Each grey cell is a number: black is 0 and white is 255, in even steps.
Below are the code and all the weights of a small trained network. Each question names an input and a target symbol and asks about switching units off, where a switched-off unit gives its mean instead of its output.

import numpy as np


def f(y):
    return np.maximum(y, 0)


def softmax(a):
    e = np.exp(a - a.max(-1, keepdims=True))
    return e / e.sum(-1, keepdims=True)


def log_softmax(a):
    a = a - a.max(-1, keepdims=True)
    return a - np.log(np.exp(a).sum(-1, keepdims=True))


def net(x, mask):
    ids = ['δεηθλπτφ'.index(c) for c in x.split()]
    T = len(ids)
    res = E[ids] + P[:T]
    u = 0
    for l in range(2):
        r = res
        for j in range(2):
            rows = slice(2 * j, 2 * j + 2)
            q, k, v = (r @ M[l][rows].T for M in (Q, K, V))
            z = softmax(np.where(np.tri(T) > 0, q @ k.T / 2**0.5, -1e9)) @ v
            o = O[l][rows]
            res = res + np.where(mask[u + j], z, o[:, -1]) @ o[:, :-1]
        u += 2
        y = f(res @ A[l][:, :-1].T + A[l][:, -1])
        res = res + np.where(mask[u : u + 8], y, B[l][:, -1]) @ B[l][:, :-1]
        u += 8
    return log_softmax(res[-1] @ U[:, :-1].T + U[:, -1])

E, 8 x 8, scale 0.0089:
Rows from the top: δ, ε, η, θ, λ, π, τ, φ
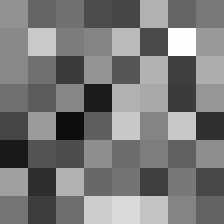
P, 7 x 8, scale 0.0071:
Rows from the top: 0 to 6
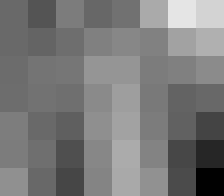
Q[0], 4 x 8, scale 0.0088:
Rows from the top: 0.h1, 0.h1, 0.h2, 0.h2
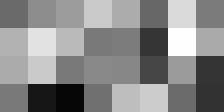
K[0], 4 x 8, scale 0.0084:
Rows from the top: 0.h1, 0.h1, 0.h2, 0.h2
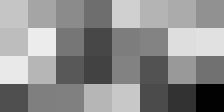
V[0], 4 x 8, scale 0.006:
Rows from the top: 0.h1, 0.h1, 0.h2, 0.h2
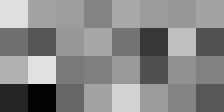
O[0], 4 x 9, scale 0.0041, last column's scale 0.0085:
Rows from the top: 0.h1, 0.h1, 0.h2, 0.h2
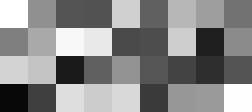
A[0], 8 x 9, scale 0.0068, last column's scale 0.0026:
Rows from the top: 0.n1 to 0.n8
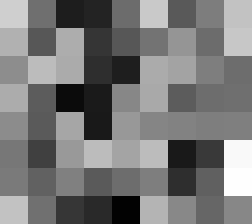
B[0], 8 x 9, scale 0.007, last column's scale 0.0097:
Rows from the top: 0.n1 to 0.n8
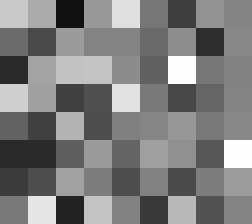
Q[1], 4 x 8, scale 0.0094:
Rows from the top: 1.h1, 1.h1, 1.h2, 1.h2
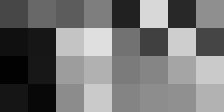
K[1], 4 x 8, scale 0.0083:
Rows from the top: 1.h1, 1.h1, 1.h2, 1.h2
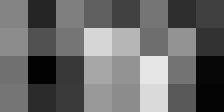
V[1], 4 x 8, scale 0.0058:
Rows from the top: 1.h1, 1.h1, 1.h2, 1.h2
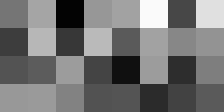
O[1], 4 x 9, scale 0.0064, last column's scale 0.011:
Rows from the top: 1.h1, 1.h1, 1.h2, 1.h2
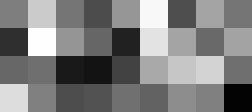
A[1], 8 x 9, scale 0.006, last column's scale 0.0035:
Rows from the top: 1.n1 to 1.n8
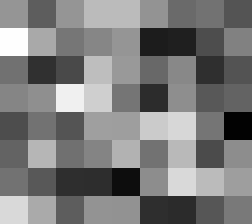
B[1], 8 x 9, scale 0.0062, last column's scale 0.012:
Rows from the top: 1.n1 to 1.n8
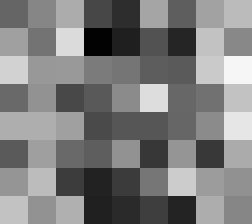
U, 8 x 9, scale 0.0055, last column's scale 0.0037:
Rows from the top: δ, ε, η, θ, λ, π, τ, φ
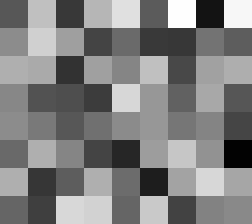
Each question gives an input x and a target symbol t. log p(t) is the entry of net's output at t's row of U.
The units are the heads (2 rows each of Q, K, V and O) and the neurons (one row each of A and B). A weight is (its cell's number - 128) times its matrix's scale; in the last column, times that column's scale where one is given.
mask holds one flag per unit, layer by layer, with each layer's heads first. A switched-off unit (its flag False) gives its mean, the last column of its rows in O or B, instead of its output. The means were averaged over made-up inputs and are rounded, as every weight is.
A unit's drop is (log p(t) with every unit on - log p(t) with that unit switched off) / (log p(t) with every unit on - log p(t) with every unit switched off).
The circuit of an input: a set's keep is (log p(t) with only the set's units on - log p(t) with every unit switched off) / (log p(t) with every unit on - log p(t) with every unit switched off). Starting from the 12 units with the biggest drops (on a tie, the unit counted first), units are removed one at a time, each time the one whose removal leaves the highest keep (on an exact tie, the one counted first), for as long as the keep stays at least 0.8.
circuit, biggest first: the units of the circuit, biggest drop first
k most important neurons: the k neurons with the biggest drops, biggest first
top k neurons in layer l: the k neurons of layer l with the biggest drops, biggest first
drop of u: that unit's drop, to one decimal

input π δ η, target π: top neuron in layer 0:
(0.n7)
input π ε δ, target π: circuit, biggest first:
(1.h2, 1.n7)
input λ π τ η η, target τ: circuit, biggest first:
(1.h1, 1.h2, 0.n2)
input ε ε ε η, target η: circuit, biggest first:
(1.h1, 0.h2, 0.n1)
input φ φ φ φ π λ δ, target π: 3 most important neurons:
(1.n7, 0.n7, 0.n6)
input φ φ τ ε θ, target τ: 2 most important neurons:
(0.n7, 0.n2)
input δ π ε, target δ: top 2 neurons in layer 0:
(0.n6, 0.n7)
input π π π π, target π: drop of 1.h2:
1.1
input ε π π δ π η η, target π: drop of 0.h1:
0.3
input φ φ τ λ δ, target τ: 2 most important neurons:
(0.n2, 0.n7)
